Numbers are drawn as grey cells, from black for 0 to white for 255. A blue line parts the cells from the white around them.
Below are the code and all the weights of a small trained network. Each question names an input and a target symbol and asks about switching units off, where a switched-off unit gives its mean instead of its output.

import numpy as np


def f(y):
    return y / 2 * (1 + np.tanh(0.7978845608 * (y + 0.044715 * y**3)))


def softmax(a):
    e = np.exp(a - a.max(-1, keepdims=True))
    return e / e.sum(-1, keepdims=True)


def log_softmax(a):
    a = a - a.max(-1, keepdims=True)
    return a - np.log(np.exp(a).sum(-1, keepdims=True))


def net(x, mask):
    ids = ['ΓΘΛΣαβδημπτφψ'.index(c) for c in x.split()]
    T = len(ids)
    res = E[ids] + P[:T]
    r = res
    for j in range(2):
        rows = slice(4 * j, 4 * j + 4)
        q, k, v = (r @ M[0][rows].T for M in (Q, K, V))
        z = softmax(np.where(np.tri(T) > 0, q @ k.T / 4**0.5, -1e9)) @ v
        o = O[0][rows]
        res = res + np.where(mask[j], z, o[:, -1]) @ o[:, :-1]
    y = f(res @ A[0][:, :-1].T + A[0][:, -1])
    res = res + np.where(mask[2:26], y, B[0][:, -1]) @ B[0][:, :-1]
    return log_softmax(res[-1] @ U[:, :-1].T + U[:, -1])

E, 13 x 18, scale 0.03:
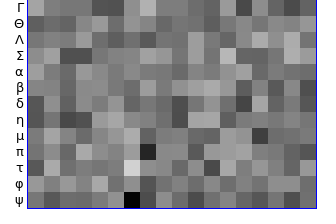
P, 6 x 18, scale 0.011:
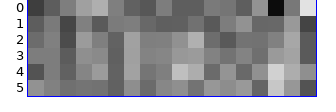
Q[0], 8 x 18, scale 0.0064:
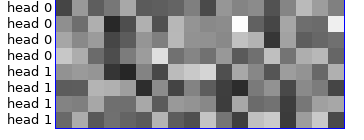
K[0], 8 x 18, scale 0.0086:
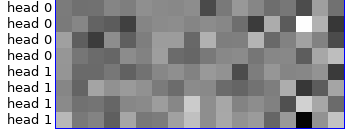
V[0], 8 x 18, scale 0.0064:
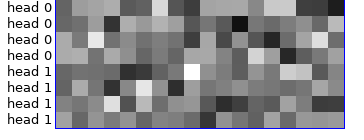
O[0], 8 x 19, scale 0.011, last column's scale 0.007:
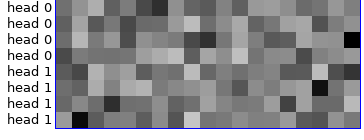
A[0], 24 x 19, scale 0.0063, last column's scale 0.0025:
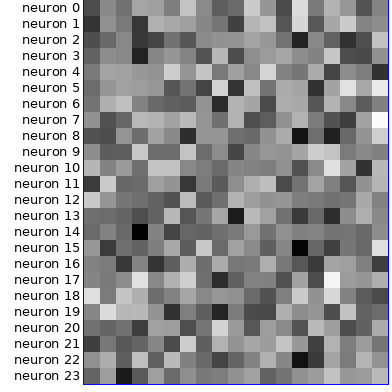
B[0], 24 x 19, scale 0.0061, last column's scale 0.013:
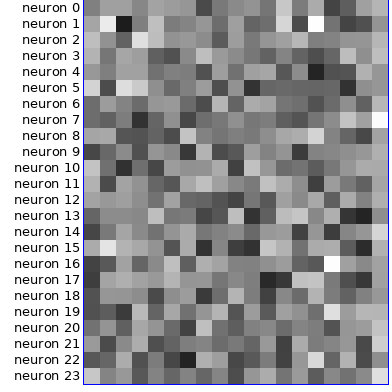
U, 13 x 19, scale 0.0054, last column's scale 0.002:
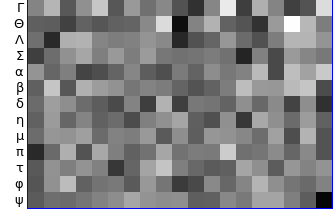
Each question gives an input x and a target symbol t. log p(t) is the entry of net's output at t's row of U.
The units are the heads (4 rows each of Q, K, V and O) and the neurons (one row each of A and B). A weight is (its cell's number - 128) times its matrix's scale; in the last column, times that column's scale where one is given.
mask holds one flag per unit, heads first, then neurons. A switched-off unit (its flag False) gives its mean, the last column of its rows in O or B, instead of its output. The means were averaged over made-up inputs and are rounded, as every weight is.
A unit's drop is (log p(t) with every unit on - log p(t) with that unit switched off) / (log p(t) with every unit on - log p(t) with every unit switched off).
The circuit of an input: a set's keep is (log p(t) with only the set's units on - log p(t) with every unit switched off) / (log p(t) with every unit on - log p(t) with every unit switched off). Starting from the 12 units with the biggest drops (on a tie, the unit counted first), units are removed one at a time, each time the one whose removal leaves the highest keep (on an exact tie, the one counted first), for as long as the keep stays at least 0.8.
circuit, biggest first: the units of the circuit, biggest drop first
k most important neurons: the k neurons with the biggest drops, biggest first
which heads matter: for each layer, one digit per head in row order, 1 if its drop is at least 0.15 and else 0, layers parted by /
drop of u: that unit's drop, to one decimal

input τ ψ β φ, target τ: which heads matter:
10
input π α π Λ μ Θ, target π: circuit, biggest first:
[head 0; head 1; neuron 6]
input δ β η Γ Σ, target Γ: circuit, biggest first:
[head 1; neuron 15; neuron 8]
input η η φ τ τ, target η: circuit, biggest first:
[head 1; head 0; neuron 18; neuron 7]
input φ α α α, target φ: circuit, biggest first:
[head 0; neuron 22; neuron 17]
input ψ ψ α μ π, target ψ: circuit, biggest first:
[head 0; neuron 17]
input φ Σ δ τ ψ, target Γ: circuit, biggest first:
[neuron 8; neuron 15]
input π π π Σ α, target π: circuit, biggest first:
[head 0; head 1; neuron 6]
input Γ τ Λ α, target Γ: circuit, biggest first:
[neuron 1; head 1]
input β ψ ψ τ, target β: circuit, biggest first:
[head 1; head 0; neuron 19]
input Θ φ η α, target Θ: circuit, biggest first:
[head 0; head 1; neuron 16]
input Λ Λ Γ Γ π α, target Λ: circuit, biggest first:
[head 1; head 0; neuron 5]
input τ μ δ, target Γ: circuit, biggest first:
[neuron 7; neuron 15]
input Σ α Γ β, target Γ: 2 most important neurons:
[neuron 15; neuron 7]
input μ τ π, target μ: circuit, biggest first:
[head 0; head 1; neuron 11; neuron 4]
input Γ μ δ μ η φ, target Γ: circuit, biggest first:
[neuron 1; head 1]
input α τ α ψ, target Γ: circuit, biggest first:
[neuron 15; neuron 8]
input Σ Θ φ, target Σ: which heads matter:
11
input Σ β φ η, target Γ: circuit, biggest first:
[neuron 1]
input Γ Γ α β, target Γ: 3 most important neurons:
[neuron 1; neuron 7; neuron 15]
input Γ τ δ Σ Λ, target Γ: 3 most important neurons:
[neuron 1; neuron 5; neuron 0]
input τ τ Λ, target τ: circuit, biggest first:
[head 0; head 1]
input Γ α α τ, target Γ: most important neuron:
[neuron 1]
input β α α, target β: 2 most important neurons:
[neuron 19; neuron 17]
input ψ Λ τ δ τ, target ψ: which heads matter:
11
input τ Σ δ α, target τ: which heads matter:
10
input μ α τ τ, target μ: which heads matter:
11
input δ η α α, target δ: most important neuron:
[neuron 6]
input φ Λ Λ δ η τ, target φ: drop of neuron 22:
0.3
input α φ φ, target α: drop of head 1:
0.4
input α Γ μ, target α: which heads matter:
11
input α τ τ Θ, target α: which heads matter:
11
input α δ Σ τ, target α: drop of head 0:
0.2
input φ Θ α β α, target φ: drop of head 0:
0.9
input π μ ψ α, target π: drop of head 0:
0.7
